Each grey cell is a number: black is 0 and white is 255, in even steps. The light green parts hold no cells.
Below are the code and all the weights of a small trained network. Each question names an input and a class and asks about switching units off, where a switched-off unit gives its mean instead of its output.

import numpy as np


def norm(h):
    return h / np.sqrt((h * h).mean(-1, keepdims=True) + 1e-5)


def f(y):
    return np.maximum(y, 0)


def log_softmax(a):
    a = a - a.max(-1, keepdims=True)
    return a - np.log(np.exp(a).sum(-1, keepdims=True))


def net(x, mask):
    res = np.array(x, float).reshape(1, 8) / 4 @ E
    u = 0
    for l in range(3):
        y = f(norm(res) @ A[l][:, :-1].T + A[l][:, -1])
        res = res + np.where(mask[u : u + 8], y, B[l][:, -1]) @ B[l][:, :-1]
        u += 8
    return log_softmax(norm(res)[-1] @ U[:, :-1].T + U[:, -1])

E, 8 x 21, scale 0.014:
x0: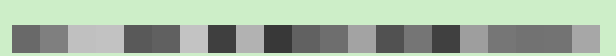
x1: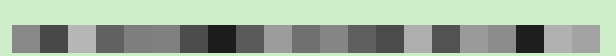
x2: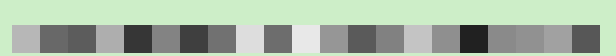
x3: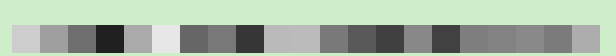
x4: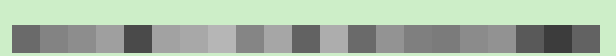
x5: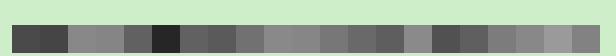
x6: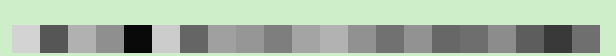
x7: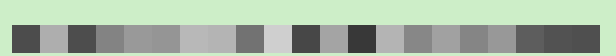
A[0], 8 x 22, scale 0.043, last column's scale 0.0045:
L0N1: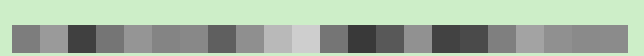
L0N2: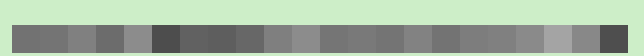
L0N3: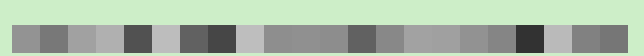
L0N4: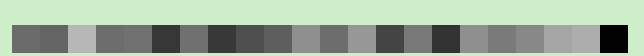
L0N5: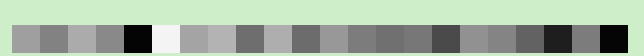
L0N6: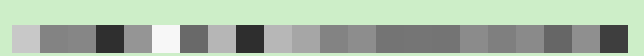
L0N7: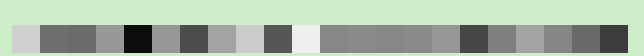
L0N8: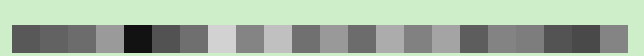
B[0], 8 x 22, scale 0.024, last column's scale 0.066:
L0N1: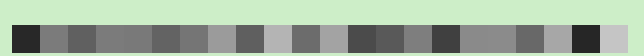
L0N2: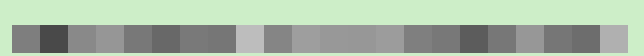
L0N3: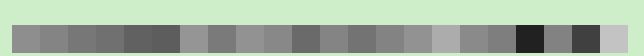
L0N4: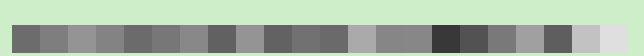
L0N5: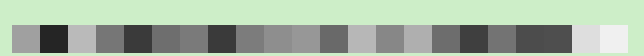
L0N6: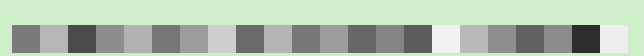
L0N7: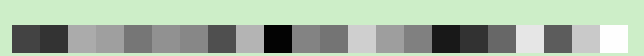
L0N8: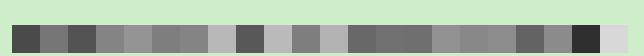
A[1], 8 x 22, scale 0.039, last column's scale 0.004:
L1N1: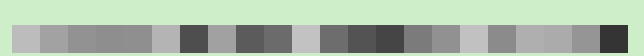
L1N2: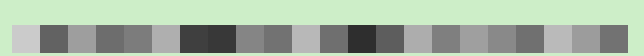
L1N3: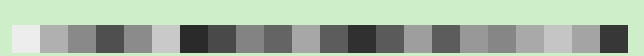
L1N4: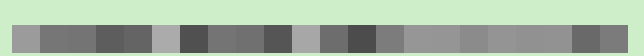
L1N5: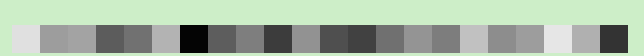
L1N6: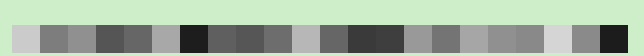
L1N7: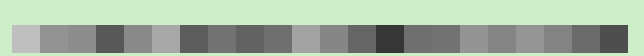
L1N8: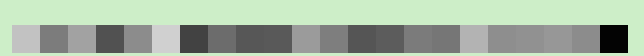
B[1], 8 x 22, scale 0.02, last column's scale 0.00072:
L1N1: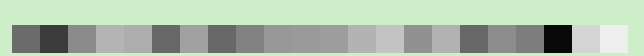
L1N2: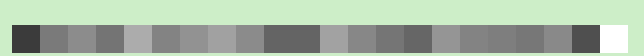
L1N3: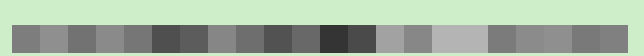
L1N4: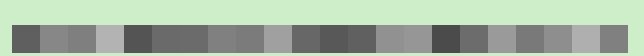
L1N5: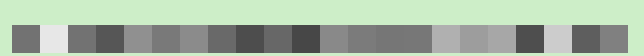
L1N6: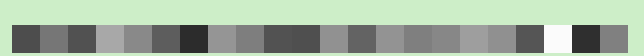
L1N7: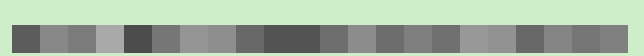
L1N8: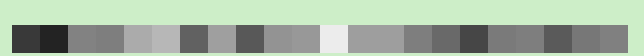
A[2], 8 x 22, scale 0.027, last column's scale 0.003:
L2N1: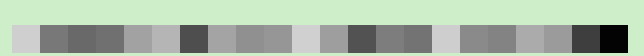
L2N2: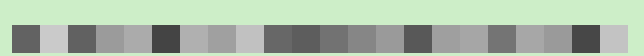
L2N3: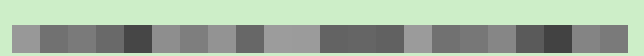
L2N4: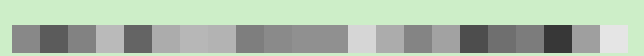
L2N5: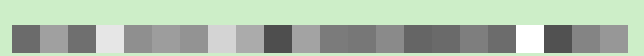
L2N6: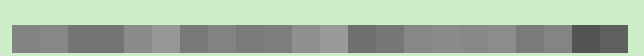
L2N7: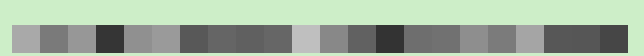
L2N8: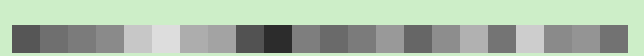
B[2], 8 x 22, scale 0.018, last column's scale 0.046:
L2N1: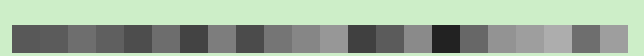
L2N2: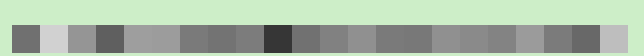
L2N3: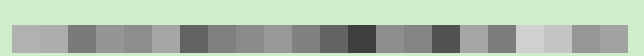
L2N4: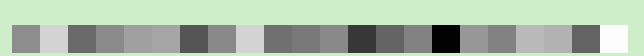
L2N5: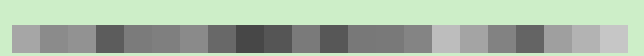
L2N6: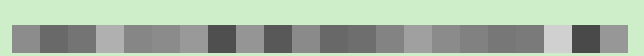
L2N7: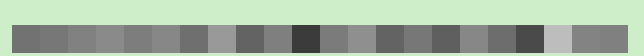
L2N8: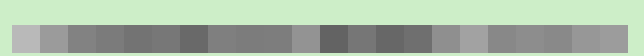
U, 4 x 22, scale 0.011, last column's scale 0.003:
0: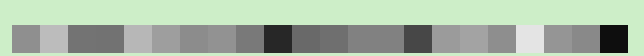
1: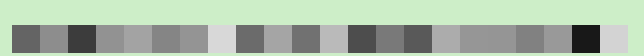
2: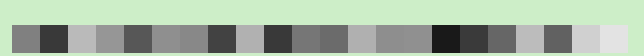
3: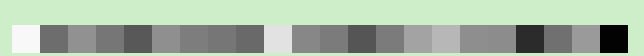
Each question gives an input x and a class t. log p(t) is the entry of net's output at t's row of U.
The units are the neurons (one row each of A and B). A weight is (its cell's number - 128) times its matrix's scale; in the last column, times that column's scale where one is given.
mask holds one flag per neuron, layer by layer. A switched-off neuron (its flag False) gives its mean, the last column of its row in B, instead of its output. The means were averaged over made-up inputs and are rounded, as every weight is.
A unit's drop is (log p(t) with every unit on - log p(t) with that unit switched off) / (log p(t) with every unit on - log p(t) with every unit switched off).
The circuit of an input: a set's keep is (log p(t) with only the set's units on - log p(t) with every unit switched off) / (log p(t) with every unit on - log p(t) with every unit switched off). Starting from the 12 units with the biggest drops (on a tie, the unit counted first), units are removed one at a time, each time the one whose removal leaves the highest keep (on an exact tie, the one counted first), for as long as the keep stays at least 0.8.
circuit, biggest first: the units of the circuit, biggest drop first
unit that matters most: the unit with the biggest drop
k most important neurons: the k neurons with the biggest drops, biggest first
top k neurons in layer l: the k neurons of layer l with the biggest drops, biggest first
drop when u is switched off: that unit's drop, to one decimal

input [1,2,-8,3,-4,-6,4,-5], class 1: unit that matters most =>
L0N6
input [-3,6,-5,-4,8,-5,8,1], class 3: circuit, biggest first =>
[L0N5; L0N7]
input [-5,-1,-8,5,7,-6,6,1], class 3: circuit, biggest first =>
[L0N5; L0N6]
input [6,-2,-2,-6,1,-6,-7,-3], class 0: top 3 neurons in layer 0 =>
[L0N5; L0N7; L0N4]
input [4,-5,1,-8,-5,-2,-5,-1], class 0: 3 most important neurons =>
[L0N5; L0N7; L0N4]
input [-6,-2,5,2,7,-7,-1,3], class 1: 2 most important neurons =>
[L0N6; L0N8]
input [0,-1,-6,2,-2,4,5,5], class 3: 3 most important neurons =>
[L0N5; L0N7; L0N6]
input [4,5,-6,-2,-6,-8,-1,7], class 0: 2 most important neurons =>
[L0N5; L0N8]
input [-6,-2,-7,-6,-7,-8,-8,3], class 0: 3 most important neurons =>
[L0N5; L0N8; L0N7]
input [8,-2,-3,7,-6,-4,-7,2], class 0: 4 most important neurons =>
[L0N5; L0N7; L0N8; L0N3]
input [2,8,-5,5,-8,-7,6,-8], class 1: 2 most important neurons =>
[L0N6; L0N7]
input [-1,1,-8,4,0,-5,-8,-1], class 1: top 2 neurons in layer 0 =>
[L0N7; L0N6]
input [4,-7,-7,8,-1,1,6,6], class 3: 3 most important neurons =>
[L0N5; L0N6; L0N7]
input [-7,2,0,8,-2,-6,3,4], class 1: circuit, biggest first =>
[L0N6]
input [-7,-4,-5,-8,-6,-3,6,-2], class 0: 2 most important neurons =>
[L0N5; L0N4]
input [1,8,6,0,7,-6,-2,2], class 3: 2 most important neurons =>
[L0N3; L0N4]
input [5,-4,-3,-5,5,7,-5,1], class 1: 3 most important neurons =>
[L0N7; L0N5; L0N8]
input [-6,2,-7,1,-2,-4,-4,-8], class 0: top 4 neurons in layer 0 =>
[L0N8; L0N1; L0N4; L0N3]
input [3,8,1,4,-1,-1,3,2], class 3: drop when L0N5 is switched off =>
0.1
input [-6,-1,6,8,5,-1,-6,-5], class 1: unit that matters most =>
L0N1
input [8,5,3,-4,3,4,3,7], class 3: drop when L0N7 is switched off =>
0.6
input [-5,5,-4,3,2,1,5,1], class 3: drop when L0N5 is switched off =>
0.5
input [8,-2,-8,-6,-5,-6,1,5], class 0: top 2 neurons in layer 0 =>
[L0N5; L0N7]
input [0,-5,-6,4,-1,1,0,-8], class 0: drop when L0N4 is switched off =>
0.2
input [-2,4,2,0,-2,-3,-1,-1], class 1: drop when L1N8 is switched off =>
0.0
